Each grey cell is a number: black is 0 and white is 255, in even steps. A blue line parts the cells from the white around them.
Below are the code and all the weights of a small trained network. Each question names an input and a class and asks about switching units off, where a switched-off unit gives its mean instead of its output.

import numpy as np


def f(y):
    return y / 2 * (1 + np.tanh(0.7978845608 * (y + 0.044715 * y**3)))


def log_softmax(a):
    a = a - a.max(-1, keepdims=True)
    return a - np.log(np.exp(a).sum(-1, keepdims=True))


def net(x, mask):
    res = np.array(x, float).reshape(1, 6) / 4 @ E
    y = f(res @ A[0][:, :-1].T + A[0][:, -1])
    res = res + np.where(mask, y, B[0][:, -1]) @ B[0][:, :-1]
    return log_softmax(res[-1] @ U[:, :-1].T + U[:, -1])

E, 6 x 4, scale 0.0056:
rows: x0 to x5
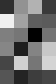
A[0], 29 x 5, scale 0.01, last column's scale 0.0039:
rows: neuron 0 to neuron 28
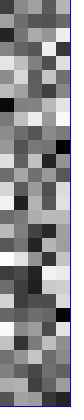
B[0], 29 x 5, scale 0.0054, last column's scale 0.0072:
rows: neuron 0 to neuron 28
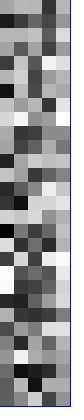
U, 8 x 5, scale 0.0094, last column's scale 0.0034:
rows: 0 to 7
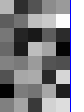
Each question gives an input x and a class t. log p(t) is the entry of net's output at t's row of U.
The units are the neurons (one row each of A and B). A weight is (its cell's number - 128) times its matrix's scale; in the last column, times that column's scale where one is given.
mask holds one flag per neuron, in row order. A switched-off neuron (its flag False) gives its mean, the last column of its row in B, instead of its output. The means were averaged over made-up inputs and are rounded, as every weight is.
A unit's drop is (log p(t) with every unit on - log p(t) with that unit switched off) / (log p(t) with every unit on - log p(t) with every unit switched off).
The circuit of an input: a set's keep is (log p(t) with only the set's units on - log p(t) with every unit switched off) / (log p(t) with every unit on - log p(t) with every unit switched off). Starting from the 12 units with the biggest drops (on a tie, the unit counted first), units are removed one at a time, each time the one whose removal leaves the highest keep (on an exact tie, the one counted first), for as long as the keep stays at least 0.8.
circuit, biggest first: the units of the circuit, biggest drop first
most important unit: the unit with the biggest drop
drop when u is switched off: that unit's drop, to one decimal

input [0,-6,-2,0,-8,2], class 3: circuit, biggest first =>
(neuron 18; neuron 14; neuron 8)
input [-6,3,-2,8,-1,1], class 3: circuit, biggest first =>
(neuron 14; neuron 24)
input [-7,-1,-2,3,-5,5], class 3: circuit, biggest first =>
(neuron 14; neuron 24)
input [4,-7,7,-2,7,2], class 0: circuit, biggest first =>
(neuron 19; neuron 17)
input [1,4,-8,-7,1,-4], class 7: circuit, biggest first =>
(neuron 18; neuron 8)
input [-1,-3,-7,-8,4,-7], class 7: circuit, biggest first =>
(neuron 8; neuron 5)
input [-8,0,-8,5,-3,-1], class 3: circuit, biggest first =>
(neuron 24; neuron 14)
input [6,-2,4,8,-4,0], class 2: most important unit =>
neuron 8
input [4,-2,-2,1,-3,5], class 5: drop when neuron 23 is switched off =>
0.2
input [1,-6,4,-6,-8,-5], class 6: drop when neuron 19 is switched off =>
0.2
